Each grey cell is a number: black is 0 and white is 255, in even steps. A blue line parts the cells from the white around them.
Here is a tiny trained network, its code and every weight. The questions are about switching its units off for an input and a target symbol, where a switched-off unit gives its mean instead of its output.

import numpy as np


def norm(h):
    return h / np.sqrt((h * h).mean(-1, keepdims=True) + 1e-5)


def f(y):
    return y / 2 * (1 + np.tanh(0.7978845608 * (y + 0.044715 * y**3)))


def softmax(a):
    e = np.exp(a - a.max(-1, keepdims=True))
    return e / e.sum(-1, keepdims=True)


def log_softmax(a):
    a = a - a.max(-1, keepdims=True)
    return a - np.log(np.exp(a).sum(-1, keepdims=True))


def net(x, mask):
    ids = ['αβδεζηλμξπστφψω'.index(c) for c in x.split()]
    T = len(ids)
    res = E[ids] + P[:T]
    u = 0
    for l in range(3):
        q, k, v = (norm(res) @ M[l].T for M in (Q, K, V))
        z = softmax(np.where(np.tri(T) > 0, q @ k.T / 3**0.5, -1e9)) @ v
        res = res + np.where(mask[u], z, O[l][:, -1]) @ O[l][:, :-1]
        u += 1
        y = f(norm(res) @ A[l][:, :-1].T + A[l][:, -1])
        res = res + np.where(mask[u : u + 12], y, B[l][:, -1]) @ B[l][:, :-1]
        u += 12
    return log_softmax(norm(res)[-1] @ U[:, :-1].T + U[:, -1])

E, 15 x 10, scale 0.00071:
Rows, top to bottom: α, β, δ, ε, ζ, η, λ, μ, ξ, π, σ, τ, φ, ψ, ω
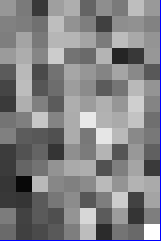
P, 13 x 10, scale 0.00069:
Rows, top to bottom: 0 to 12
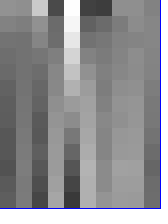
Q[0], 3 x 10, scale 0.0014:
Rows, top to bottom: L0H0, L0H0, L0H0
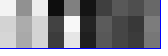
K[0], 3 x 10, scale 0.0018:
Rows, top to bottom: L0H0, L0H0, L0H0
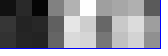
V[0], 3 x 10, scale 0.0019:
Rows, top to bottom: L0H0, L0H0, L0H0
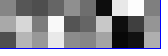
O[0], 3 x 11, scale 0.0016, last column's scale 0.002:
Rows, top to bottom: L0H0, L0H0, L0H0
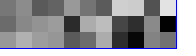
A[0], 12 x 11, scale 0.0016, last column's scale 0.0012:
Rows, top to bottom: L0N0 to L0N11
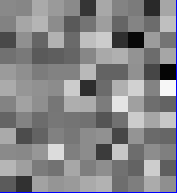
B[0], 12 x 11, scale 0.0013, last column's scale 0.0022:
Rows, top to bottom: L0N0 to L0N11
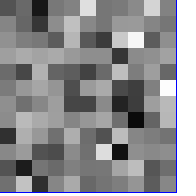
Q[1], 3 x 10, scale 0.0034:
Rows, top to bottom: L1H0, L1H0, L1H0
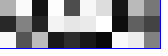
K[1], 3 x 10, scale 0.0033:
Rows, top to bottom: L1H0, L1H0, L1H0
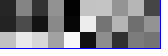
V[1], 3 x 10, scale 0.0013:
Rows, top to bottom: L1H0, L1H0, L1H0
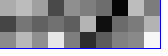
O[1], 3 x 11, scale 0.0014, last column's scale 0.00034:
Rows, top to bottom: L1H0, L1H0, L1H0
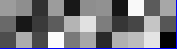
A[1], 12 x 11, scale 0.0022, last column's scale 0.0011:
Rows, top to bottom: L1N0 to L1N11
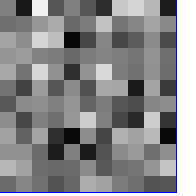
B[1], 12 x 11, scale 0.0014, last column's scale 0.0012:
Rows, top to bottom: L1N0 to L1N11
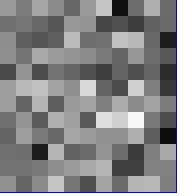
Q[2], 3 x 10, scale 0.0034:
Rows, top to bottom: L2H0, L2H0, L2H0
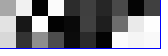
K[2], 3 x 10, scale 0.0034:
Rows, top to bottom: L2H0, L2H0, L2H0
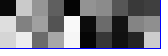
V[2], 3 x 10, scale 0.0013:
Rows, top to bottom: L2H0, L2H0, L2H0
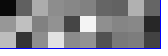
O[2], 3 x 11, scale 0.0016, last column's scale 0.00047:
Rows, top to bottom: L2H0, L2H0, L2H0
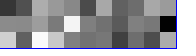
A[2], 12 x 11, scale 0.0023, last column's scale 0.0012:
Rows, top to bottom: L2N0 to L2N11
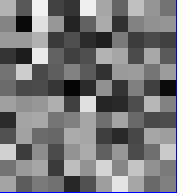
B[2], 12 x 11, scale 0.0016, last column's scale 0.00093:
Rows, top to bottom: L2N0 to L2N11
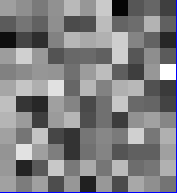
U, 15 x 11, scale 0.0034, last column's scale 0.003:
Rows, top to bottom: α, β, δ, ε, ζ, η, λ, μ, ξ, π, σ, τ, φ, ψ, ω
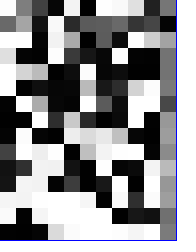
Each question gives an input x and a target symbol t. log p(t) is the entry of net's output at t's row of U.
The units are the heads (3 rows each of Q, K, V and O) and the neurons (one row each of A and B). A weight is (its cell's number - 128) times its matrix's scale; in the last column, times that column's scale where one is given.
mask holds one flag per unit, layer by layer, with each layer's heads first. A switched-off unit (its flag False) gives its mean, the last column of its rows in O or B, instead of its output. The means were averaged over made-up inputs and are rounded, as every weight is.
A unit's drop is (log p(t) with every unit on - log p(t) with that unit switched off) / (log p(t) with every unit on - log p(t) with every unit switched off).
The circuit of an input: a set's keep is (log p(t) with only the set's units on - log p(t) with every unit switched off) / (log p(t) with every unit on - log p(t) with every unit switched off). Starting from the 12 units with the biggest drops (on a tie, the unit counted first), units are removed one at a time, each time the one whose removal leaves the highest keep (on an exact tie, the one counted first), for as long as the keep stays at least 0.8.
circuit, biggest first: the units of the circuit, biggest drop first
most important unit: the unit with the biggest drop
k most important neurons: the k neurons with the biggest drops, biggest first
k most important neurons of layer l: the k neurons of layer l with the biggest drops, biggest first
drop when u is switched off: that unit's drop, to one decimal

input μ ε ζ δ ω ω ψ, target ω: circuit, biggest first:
L1N7, L1H0
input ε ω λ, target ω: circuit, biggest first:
L2N10
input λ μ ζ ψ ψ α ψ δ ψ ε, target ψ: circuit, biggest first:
L1H0, L1N7, L1N5
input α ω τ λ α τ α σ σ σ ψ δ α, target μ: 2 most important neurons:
L1N0, L2N4
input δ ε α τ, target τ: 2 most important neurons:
L0N11, L2N3
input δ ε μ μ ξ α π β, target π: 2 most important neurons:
L0N9, L2N5
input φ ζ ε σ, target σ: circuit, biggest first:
L2H0, L2N1, L0N2
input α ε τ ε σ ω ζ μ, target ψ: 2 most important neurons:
L0N2, L2N0
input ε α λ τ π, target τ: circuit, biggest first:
L2N3, L2H0
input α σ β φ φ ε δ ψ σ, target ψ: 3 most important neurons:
L1N5, L1N7, L2N10
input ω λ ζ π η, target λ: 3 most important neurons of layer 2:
L2N8, L2N4, L2N10
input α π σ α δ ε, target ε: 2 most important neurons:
L2N6, L0N6
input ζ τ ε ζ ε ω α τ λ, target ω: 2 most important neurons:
L0N5, L0N6
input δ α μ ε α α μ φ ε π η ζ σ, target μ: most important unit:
L0H0
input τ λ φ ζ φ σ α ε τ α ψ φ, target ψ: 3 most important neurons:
L1N5, L2N0, L1N7
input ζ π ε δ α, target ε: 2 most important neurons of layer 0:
L0N6, L0N2
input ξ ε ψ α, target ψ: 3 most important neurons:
L1N7, L1N5, L0N2
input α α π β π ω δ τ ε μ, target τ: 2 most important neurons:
L1N4, L2N3
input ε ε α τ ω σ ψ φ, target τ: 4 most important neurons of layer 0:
L0N5, L0N2, L0N7, L0N6
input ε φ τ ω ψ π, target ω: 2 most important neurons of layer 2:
L2N10, L2N4
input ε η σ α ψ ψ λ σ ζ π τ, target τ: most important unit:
L2N3
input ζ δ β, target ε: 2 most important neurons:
L2N6, L1N7
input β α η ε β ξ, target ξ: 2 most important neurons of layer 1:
L1N4, L1N5
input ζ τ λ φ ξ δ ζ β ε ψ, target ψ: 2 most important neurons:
L1N5, L1N7
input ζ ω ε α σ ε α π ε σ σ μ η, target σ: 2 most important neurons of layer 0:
L0N5, L0N7
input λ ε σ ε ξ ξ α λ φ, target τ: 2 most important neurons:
L0N5, L0N2
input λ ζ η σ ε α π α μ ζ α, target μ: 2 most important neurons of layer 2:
L2N8, L2N3
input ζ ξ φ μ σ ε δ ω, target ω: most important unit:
L1N7
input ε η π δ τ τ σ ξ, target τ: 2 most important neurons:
L2N3, L1N4
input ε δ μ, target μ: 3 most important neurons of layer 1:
L1N4, L1N1, L1N0
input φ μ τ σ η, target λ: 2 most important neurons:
L2N8, L1N7
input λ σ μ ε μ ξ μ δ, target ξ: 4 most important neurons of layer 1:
L1N4, L1N2, L1N0, L1N5
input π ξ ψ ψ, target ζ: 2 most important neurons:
L2N9, L1N9
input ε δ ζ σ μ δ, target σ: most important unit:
L2H0
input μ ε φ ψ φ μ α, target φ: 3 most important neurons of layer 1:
L1N7, L1N5, L1N6
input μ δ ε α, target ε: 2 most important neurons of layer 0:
L0N6, L0N9
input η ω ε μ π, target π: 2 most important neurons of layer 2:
L2N5, L2N3
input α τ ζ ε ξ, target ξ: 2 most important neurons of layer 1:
L1N0, L1N4
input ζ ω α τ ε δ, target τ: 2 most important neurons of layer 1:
L1N9, L1N2
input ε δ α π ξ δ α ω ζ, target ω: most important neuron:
L1N7
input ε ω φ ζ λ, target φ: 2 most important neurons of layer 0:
L0N0, L0N9
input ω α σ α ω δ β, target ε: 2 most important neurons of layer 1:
L1N7, L1N5
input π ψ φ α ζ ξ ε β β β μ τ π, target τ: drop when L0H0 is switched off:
0.2
